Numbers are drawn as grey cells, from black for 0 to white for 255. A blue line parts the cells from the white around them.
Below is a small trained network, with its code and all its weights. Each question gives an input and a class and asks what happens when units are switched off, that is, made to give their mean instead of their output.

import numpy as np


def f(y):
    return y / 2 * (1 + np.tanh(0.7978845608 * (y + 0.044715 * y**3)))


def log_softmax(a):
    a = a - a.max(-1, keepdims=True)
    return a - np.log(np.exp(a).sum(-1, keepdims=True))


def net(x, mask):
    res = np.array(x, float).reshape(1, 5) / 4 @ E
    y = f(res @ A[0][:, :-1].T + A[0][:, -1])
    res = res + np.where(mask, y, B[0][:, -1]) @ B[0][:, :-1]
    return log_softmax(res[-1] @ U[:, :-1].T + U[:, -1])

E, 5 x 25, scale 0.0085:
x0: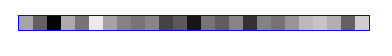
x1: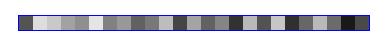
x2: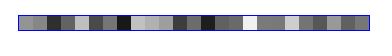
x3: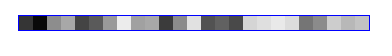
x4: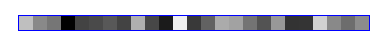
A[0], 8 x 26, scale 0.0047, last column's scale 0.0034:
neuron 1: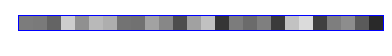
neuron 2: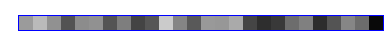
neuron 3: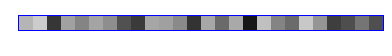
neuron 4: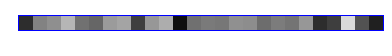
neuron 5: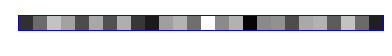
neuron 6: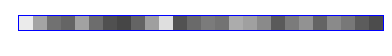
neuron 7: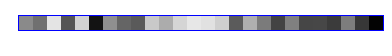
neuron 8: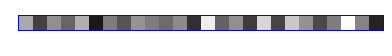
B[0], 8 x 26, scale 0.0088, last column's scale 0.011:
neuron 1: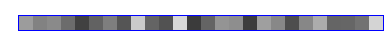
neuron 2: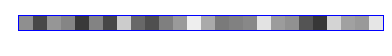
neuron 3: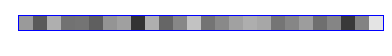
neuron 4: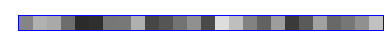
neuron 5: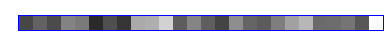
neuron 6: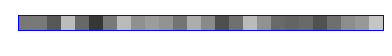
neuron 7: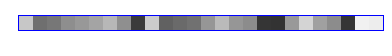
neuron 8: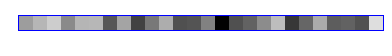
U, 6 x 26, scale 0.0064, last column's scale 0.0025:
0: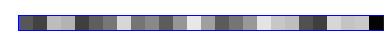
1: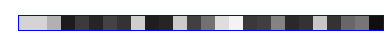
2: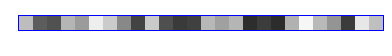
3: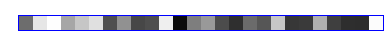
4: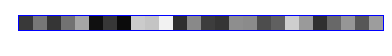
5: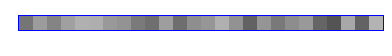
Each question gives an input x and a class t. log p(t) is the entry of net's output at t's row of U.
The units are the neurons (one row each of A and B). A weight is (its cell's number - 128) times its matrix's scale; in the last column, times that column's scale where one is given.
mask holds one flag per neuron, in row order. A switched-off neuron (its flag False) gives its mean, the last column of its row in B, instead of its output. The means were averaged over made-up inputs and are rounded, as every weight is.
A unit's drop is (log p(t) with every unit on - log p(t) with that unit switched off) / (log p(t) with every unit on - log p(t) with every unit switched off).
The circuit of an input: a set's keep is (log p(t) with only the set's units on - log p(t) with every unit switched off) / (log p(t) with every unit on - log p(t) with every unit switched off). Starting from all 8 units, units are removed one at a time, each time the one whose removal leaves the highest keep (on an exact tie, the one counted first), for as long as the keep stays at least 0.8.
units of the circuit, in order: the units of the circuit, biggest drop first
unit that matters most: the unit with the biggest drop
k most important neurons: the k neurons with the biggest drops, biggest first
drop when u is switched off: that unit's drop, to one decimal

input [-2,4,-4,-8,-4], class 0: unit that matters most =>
neuron 2
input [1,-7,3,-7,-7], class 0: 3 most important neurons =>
neuron 2; neuron 6; neuron 3
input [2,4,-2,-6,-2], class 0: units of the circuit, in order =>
neuron 2; neuron 8
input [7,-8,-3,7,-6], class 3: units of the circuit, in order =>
neuron 8; neuron 2
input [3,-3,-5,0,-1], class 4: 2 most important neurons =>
neuron 5; neuron 7
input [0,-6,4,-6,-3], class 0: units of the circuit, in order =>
neuron 2; neuron 5
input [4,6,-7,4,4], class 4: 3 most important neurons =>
neuron 5; neuron 8; neuron 7
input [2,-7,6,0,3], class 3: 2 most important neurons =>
neuron 8; neuron 5
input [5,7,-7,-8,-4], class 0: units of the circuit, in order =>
neuron 2; neuron 3
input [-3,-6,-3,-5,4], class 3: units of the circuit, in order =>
neuron 8; neuron 1
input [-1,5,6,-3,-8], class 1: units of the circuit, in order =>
neuron 4; neuron 1
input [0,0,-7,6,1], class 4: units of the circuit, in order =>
neuron 5; neuron 2
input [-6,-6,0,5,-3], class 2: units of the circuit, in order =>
neuron 7; neuron 2
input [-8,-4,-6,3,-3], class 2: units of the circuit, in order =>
neuron 7
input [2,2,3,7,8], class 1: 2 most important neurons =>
neuron 2; neuron 6
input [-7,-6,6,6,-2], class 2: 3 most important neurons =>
neuron 7; neuron 2; neuron 5
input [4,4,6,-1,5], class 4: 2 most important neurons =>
neuron 7; neuron 1
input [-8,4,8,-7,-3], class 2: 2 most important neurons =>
neuron 7; neuron 5
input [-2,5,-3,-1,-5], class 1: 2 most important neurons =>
neuron 4; neuron 8
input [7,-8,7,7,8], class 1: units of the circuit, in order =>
neuron 2
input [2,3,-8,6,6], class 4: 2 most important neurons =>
neuron 5; neuron 2
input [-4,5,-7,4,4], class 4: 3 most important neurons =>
neuron 5; neuron 8; neuron 2
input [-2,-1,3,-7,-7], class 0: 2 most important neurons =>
neuron 2; neuron 6
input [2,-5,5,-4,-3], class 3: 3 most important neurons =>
neuron 8; neuron 5; neuron 7
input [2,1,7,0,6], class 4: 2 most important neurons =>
neuron 1; neuron 4
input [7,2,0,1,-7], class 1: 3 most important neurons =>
neuron 1; neuron 7; neuron 4
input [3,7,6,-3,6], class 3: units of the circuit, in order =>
neuron 1
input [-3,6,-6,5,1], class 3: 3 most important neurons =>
neuron 2; neuron 6; neuron 3
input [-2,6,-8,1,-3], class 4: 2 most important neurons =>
neuron 5; neuron 8
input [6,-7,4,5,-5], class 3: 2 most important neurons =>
neuron 8; neuron 7
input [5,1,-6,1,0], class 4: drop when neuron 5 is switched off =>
0.7
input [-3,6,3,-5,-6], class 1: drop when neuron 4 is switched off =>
0.5
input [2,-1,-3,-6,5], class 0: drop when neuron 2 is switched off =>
0.4
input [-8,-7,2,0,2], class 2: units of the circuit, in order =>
neuron 7
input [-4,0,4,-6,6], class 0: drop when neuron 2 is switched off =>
0.4
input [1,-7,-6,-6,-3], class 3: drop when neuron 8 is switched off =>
1.6
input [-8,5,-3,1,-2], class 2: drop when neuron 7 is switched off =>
0.8
